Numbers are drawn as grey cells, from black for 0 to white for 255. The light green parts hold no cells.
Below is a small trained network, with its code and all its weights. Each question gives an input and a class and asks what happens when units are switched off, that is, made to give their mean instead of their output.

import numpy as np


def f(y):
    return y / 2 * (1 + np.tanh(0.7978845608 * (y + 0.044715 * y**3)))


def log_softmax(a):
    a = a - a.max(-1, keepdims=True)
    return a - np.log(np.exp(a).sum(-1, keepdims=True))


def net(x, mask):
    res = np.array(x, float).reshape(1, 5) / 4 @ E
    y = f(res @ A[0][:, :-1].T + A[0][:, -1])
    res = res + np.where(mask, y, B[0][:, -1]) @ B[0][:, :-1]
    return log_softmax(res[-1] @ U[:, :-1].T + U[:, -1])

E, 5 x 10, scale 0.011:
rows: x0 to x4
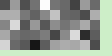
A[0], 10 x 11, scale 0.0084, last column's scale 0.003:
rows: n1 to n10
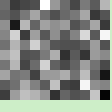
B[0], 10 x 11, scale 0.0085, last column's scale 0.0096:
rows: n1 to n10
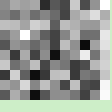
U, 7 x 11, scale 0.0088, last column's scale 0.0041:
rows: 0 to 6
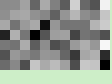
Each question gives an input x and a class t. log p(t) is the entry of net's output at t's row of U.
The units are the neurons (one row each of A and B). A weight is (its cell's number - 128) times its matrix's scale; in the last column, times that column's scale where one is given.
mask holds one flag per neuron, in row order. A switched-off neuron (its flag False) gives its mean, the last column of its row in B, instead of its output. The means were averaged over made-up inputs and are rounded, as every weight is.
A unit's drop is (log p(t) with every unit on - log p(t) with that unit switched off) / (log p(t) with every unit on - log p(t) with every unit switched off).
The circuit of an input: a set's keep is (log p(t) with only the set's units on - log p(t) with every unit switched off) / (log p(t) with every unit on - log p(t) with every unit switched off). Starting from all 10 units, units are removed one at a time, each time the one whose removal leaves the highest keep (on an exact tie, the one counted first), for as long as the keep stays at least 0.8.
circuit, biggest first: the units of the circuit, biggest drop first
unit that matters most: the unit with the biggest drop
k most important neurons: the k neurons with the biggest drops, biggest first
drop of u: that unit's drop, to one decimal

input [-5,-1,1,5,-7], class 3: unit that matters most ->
n10
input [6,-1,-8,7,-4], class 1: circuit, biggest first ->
(n3, n9)
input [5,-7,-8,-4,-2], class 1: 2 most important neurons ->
(n3, n1)
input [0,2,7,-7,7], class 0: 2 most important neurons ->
(n9, n4)
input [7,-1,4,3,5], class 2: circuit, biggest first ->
(n7, n9)
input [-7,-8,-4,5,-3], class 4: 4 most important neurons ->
(n2, n7, n1, n9)
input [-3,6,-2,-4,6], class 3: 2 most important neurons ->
(n8, n1)
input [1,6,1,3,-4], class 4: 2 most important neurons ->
(n6, n8)
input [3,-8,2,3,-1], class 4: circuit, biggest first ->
(n2, n9)
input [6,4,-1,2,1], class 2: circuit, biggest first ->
(n7, n1)
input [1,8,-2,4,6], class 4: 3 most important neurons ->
(n6, n10, n5)
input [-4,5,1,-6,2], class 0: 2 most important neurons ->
(n9, n7)
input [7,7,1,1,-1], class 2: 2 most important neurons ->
(n7, n1)
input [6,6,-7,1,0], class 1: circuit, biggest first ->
(n3)
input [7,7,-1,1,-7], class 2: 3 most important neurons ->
(n7, n1, n8)
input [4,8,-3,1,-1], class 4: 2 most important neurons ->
(n6, n9)
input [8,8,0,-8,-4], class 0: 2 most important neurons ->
(n9, n6)
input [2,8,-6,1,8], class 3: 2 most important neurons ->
(n8, n9)
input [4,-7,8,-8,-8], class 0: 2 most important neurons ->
(n9, n10)
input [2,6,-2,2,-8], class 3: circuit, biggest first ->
(n10)
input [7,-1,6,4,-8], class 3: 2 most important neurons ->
(n10, n5)
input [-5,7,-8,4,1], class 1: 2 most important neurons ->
(n3, n9)
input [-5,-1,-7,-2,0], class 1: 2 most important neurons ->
(n3, n7)
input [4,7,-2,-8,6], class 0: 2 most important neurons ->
(n9, n1)
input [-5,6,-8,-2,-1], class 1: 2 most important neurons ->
(n3, n7)
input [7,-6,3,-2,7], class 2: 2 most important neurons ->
(n7, n1)
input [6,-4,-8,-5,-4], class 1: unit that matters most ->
n3
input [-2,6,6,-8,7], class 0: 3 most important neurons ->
(n9, n4, n10)
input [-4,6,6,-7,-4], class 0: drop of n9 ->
0.4
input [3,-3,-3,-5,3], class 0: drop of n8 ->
-0.1
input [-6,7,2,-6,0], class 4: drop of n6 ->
0.4
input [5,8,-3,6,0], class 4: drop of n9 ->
0.2
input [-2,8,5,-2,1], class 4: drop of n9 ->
0.0
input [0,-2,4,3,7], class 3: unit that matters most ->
n8
